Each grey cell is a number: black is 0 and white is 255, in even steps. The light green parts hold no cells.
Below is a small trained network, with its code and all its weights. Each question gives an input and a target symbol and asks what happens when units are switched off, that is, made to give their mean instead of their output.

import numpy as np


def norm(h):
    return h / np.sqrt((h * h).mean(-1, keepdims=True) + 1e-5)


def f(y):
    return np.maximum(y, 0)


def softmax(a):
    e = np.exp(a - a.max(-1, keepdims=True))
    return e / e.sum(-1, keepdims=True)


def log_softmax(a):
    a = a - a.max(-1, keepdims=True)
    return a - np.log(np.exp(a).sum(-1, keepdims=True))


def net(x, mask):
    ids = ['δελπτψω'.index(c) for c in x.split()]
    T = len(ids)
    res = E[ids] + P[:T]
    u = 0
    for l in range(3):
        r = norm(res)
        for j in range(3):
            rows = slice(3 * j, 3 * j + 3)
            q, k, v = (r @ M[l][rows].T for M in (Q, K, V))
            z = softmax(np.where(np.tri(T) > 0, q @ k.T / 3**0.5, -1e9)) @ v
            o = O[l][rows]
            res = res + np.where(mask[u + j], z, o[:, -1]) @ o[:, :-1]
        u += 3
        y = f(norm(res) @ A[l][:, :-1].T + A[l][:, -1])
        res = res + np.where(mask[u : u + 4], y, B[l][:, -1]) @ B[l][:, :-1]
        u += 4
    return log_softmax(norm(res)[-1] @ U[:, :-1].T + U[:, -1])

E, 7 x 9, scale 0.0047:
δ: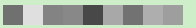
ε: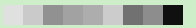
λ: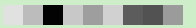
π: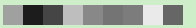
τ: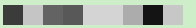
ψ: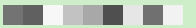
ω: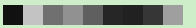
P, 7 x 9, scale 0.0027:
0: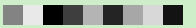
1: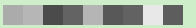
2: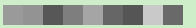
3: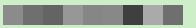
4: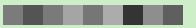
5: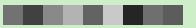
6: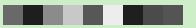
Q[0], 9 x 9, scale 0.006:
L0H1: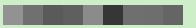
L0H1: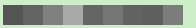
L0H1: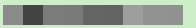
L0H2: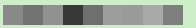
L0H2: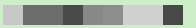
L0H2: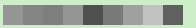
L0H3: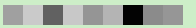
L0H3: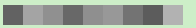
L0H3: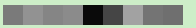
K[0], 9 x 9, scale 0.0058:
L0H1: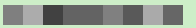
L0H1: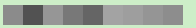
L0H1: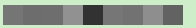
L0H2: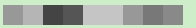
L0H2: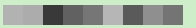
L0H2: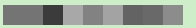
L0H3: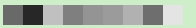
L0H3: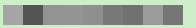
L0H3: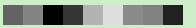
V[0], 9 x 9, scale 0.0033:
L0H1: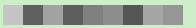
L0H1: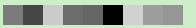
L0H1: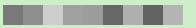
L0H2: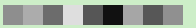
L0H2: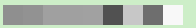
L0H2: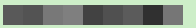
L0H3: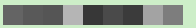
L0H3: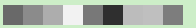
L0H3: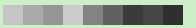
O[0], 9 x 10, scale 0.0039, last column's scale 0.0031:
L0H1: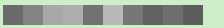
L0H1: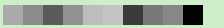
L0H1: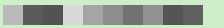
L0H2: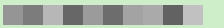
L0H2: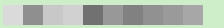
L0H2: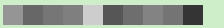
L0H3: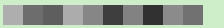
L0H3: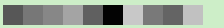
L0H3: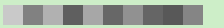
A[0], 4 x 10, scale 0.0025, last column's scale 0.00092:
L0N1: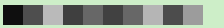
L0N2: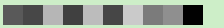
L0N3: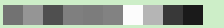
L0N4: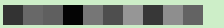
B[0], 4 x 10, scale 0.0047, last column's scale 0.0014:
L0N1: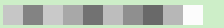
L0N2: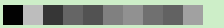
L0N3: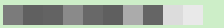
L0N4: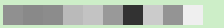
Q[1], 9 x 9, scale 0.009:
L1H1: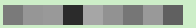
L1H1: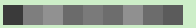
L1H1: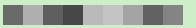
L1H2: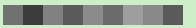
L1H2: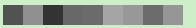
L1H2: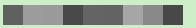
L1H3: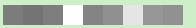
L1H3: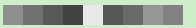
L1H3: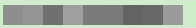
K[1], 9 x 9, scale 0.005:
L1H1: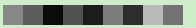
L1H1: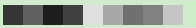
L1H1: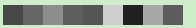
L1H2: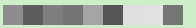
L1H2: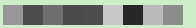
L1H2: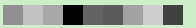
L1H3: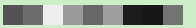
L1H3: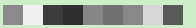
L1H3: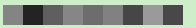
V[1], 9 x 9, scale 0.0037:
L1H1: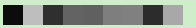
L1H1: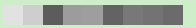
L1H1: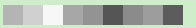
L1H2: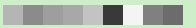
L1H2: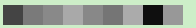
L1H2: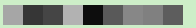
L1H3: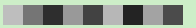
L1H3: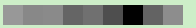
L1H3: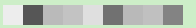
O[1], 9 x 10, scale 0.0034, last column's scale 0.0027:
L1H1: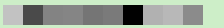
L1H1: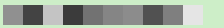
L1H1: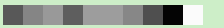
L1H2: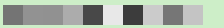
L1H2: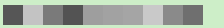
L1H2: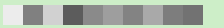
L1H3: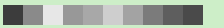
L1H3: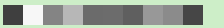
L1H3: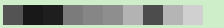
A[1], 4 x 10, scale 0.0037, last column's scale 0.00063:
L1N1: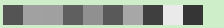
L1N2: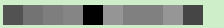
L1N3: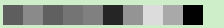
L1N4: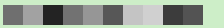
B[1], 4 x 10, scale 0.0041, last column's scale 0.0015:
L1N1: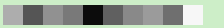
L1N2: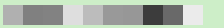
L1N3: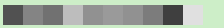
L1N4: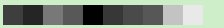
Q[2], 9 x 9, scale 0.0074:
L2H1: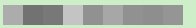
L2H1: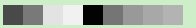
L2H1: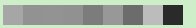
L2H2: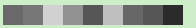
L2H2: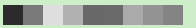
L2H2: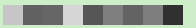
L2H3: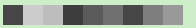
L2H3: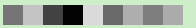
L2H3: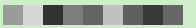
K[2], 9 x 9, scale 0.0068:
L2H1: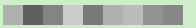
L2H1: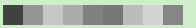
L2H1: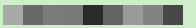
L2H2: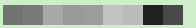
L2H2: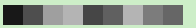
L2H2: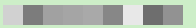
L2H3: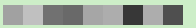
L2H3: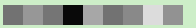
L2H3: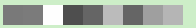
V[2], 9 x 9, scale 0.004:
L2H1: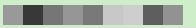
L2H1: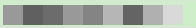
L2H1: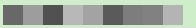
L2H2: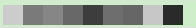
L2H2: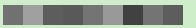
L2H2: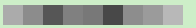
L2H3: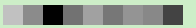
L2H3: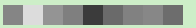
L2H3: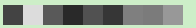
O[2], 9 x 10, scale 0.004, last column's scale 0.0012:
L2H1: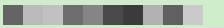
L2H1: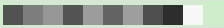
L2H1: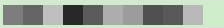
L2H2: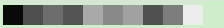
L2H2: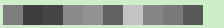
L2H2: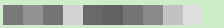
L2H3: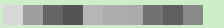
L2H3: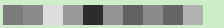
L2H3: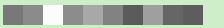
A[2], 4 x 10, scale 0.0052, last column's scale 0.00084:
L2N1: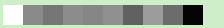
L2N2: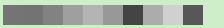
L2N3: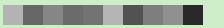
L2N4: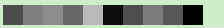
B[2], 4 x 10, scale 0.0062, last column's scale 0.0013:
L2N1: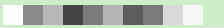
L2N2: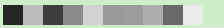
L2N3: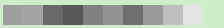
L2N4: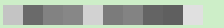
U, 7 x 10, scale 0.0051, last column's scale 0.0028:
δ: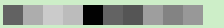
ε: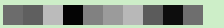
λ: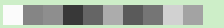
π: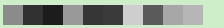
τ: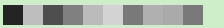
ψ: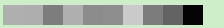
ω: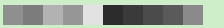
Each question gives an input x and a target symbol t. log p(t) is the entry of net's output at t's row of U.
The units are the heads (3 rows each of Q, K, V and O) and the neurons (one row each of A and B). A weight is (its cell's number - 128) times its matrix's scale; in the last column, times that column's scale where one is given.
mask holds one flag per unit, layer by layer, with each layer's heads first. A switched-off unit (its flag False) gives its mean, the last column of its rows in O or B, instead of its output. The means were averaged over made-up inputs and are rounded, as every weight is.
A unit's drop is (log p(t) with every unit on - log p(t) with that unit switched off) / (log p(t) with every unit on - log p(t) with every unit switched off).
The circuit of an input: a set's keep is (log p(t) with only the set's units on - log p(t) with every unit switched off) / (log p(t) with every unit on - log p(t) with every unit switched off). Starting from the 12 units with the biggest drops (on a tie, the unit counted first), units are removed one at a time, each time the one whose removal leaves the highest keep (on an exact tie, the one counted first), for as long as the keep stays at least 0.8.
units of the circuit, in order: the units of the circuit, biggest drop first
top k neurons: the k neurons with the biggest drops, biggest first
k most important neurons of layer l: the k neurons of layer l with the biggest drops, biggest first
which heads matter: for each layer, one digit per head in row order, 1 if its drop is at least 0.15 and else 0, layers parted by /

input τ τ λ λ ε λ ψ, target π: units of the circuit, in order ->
[L1H3; L2H3]
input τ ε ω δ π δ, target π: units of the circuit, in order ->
[L1H2; L0H3]
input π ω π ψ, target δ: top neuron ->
[L0N1]
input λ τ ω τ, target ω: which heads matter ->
001 / 010 / 001
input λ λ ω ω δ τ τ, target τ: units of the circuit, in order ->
[L1H1; L2N2]
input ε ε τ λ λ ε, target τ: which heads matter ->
111 / 101 / 110
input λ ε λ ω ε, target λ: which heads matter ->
111 / 111 / 100
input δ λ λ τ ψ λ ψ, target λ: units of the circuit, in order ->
[L2H2; L2H3]
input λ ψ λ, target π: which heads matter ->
001 / 001 / 000
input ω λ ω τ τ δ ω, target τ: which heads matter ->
011 / 101 / 100
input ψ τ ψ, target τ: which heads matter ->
101 / 011 / 111
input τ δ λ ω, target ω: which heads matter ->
010 / 110 / 000
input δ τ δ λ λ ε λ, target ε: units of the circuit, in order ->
[L1H3; L2H2; L1H1]
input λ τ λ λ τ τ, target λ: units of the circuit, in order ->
[L2H2]
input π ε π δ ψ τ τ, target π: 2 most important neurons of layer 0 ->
[L0N4; L0N3]
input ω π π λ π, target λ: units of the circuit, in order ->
[L1H2; L2H3; L2N1]
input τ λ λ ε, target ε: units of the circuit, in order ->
[L2H2; L1H1]
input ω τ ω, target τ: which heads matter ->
011 / 100 / 100
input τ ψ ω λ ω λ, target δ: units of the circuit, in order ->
[L0H3; L1H3]
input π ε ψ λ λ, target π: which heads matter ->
001 / 101 / 001
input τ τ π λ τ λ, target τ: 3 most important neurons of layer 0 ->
[L0N4; L0N3; L0N1]
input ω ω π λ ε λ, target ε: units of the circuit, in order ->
[L1H1; L2H2]
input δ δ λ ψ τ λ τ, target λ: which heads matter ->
111 / 111 / 110
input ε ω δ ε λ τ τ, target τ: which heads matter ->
000 / 100 / 000
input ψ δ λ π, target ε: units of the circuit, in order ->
[L1H1; L0H2]
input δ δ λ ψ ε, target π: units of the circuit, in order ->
[L1H3; L0H3]
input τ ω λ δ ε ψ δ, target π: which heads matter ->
000 / 001 / 000
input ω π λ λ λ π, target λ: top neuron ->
[L2N3]
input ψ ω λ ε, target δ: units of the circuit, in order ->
[L0H3; L1N4]
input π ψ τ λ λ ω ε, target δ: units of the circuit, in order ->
[L0H3; L1H3]
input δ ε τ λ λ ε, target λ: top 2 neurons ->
[L1N4; L2N3]
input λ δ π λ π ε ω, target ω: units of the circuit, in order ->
[L0H2; L2N4]
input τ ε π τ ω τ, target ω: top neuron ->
[L0N4]
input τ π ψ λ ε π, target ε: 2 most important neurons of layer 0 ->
[L0N1; L0N3]
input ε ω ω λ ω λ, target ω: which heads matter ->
111 / 101 / 011
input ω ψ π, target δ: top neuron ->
[L1N4]
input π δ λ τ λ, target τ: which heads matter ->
001 / 111 / 011
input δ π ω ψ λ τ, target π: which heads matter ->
111 / 001 / 001
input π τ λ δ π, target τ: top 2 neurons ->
[L2N2; L0N1]
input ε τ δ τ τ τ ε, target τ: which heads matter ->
011 / 111 / 110
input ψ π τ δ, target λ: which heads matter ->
111 / 001 / 111
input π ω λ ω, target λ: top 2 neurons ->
[L0N1; L0N4]
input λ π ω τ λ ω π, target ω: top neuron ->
[L2N4]
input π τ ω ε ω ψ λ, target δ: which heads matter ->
001 / 001 / 011
